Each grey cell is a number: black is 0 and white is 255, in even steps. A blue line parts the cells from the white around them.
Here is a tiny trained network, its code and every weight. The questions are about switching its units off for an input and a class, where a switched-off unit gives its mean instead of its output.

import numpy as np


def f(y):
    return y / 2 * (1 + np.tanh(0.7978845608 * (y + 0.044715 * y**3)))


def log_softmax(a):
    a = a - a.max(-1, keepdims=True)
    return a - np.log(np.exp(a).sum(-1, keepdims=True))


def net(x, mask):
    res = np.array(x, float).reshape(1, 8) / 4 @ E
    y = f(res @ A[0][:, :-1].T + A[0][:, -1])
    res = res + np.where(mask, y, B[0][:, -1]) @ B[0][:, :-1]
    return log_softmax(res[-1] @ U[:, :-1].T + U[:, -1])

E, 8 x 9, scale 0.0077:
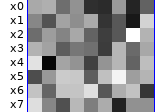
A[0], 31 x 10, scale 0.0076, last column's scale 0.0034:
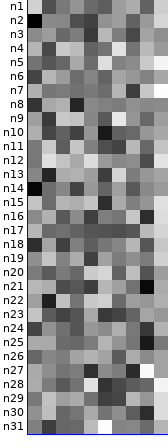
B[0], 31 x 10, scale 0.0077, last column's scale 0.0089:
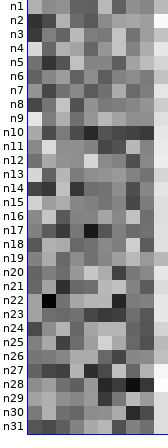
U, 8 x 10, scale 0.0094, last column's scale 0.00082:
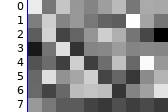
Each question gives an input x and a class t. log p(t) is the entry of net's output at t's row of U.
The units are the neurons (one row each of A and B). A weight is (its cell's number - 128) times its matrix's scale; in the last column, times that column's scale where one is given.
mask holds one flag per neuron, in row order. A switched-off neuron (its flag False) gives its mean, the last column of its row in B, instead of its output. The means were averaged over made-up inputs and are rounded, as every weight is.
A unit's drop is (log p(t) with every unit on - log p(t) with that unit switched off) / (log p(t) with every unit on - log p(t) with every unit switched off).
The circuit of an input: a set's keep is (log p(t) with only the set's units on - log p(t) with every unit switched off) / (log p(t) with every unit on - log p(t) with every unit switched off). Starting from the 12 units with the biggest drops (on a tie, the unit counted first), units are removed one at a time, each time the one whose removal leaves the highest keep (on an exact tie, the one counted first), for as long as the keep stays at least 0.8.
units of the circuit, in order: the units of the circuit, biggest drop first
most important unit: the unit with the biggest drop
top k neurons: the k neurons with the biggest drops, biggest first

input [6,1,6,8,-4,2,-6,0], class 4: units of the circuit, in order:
n27
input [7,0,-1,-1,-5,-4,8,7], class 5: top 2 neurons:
n12; n11
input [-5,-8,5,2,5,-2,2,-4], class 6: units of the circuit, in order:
n22; n20
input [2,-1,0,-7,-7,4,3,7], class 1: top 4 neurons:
n28; n11; n16; n19
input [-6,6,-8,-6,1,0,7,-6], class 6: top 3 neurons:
n22; n31; n20
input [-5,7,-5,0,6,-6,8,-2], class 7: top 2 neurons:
n28; n10
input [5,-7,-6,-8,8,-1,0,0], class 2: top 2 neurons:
n21; n25
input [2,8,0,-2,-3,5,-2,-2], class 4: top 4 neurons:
n27; n18; n24; n28
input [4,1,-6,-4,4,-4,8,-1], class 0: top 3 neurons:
n9; n13; n4
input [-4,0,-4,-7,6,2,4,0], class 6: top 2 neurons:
n22; n31
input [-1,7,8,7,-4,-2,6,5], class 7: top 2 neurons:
n10; n23
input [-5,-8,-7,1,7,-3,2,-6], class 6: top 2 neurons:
n22; n31
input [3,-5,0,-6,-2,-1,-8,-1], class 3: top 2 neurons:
n2; n8
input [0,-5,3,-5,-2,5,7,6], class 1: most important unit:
n11
